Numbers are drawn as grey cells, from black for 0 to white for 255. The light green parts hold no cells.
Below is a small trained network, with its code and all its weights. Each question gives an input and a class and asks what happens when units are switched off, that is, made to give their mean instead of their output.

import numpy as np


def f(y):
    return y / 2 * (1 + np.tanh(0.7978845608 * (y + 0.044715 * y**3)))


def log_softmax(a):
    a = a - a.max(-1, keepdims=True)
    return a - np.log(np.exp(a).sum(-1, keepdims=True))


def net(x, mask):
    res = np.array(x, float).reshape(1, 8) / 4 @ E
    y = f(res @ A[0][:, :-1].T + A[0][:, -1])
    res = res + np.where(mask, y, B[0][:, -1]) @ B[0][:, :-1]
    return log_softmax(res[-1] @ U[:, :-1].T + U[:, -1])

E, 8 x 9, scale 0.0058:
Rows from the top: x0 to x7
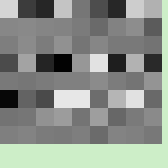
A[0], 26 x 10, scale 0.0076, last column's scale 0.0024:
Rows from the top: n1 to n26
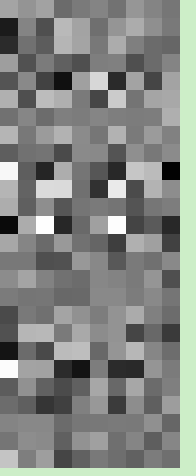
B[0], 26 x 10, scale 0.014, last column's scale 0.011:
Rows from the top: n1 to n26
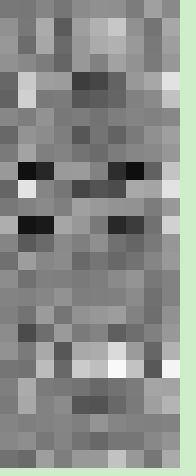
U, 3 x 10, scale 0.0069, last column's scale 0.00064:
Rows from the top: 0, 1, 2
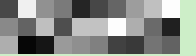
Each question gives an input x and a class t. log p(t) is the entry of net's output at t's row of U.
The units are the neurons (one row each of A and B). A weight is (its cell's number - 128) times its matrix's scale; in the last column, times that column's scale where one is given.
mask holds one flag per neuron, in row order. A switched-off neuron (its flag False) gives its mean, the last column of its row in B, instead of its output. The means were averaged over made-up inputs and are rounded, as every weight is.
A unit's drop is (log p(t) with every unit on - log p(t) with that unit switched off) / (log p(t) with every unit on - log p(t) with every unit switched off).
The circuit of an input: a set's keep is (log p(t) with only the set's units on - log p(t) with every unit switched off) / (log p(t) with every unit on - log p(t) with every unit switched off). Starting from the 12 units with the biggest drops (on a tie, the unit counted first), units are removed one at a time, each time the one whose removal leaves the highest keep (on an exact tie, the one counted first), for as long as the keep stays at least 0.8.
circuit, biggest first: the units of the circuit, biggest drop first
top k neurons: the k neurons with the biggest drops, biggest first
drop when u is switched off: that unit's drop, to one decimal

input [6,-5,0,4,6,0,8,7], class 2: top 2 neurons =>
(n10; n11)
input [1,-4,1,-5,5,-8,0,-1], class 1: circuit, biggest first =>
(n21)
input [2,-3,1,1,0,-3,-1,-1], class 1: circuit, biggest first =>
(n13; n11)
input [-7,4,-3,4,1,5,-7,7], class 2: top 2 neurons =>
(n13; n21)
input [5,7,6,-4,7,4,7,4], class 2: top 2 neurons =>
(n10; n21)
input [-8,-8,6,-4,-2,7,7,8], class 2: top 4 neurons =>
(n13; n21; n19; n26)
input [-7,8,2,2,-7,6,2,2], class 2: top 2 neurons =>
(n13; n21)
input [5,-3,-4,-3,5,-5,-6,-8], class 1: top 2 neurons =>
(n21; n13)
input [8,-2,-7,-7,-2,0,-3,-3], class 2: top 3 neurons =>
(n10; n5; n14)
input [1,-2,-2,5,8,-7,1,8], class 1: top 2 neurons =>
(n21; n11)
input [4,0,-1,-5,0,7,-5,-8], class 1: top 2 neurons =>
(n20; n2)
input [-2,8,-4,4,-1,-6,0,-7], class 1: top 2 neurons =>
(n21; n11)
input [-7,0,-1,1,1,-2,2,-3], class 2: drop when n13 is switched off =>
0.1
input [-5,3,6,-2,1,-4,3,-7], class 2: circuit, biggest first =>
(n13)
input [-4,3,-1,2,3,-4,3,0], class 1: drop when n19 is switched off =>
-0.1
